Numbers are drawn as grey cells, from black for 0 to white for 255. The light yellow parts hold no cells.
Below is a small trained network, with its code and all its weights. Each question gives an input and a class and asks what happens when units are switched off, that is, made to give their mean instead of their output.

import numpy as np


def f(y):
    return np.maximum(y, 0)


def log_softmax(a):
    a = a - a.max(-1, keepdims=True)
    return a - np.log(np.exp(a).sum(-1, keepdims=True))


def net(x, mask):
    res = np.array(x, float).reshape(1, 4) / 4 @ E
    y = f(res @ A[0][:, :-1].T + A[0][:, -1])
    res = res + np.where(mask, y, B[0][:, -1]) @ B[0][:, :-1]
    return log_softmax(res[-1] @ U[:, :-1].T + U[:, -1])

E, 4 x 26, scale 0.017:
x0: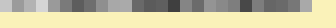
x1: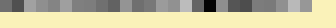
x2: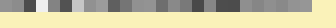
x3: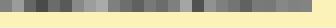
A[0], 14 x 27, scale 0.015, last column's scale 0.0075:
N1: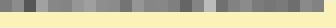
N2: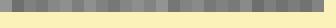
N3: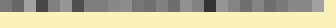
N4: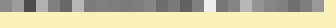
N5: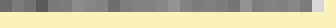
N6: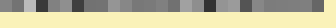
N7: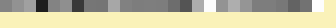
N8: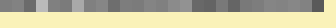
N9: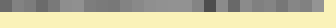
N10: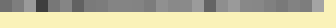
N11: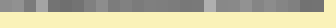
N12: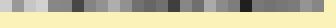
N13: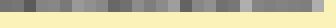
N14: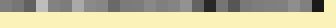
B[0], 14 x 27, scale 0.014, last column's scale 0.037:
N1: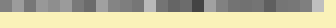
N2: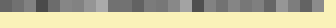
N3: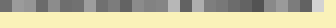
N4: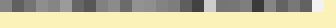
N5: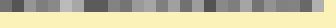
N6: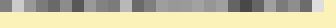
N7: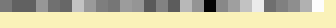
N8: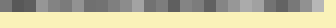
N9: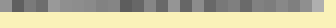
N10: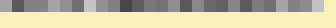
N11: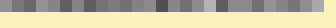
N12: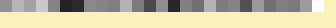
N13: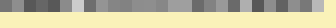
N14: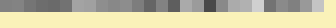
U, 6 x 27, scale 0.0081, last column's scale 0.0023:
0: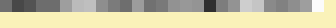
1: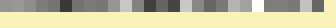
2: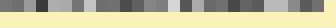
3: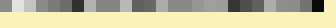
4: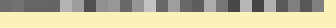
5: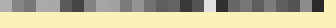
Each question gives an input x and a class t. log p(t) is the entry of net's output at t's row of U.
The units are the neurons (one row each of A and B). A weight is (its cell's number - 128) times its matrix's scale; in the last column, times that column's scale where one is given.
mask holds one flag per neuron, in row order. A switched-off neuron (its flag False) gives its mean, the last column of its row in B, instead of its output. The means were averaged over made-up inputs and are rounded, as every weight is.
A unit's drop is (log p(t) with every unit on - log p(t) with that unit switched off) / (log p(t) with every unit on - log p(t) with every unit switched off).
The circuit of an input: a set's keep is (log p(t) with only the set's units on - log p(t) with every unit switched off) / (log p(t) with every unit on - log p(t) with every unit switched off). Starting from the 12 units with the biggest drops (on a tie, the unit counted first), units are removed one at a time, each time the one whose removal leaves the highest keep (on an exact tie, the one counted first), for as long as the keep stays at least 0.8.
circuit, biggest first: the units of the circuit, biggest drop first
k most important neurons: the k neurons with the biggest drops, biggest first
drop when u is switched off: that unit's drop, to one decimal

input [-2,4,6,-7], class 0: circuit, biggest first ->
[N12]
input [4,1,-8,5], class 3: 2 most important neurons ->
[N6 N3]
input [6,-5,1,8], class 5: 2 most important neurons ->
[N4 N14]
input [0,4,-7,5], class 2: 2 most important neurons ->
[N12 N10]
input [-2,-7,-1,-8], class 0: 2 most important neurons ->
[N7 N12]
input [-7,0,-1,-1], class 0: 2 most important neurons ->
[N6 N4]
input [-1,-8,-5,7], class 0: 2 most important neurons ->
[N7 N12]
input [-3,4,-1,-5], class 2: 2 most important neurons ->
[N7 N12]
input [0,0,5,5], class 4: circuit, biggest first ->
[N7 N12]
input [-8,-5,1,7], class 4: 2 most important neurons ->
[N4 N14]
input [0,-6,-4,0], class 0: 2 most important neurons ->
[N12 N7]
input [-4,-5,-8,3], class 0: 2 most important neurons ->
[N7 N12]
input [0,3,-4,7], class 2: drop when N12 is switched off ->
0.7
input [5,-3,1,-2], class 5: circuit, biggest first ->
[N14]
